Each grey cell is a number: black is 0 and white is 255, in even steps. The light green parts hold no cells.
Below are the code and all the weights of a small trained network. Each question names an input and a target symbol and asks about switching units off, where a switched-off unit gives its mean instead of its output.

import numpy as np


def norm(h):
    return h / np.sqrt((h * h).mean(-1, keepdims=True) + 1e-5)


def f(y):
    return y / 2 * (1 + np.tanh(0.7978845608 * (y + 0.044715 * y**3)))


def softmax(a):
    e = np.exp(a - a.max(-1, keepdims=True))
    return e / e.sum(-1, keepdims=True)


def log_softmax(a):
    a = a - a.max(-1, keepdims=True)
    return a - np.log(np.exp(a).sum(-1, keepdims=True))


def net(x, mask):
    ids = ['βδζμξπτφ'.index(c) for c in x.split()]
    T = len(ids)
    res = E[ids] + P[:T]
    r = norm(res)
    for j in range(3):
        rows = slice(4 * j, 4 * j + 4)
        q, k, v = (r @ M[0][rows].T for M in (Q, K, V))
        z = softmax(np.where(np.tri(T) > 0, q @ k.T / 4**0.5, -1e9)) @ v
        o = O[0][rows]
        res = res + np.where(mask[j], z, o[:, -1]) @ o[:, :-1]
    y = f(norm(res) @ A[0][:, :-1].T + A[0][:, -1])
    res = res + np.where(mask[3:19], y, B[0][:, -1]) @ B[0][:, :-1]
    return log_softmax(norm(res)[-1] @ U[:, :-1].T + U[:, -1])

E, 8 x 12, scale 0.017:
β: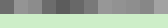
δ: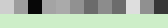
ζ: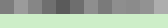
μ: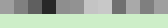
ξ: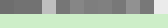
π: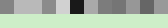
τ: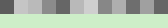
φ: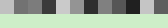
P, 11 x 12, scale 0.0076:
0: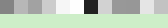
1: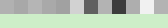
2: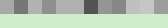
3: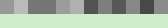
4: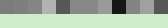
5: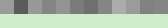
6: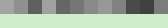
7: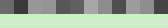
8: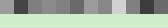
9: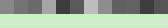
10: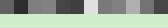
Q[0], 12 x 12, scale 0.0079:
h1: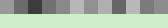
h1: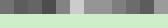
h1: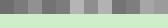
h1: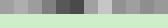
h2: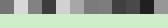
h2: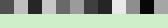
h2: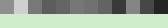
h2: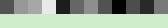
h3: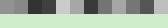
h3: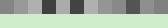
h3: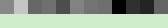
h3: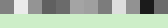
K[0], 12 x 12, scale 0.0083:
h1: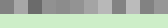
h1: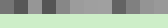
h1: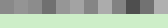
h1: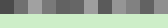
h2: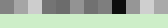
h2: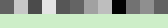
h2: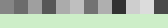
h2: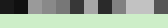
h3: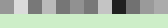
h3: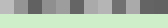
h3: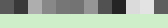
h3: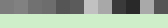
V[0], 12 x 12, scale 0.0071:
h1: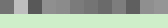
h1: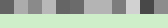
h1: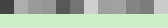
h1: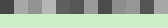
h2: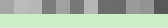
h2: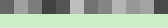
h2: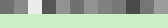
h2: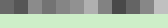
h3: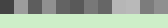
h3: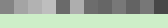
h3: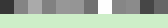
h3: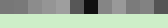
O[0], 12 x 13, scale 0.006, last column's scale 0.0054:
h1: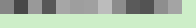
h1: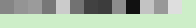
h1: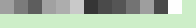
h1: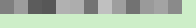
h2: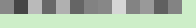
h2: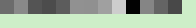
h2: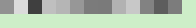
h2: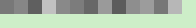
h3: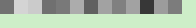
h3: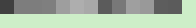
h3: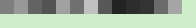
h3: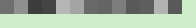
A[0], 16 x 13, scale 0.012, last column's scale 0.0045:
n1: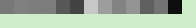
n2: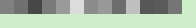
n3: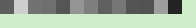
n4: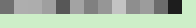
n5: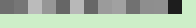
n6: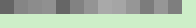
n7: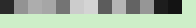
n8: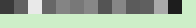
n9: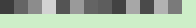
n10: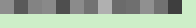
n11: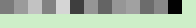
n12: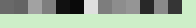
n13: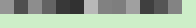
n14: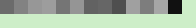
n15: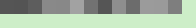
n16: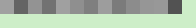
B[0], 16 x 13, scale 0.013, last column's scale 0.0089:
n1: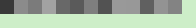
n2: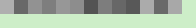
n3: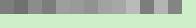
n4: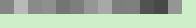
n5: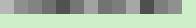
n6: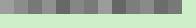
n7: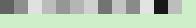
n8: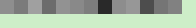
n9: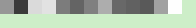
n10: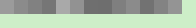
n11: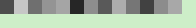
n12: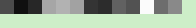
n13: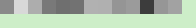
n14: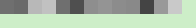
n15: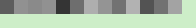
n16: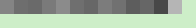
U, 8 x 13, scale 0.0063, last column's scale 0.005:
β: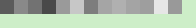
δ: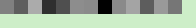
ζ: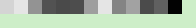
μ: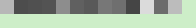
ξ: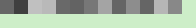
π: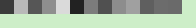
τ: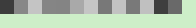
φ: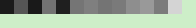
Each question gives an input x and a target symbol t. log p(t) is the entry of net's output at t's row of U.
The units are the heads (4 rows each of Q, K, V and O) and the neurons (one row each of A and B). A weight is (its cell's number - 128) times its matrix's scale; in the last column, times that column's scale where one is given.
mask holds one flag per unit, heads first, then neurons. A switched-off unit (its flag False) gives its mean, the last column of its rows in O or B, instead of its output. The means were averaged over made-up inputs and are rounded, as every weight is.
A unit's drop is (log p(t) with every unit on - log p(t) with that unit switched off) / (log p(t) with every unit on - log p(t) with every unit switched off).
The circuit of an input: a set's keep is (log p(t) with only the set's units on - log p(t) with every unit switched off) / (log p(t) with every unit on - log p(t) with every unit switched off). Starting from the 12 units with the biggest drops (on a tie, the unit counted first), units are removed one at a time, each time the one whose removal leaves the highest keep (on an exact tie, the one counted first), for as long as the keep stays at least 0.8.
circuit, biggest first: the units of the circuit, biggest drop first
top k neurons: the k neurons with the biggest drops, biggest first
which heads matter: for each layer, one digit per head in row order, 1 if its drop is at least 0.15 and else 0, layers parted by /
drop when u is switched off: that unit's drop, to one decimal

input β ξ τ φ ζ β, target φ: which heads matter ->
001
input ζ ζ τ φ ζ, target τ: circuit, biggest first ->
[h2 n7]
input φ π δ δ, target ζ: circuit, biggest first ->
[h1 h2 n13]
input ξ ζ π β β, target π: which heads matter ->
010
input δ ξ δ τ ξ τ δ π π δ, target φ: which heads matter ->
110
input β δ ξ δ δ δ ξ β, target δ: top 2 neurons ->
[n8 n9]
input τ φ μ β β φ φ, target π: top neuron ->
[n13]
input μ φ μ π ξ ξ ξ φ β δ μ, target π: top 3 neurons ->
[n1 n13 n12]
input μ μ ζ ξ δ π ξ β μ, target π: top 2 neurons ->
[n13 n12]
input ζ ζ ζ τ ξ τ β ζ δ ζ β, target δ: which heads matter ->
110
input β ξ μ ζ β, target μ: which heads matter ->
001
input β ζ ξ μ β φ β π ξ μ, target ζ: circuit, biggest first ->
[n13 n9]
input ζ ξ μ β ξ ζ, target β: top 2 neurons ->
[n3 n9]
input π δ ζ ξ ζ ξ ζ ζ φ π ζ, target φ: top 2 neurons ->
[n9 n15]
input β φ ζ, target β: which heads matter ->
011
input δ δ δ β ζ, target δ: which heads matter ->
010
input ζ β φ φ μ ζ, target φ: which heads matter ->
001
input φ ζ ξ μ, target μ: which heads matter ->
000
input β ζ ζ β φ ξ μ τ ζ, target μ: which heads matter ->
101
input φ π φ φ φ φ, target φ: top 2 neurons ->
[n12 n1]
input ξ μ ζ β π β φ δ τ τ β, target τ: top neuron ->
[n7]
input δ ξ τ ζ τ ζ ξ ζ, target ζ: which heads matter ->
001
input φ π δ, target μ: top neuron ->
[n2]
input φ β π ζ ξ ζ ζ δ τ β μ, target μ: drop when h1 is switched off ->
0.1
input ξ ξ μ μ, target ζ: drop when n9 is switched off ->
0.2
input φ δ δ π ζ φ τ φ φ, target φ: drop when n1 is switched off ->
0.2
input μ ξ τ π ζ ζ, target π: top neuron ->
[n11]
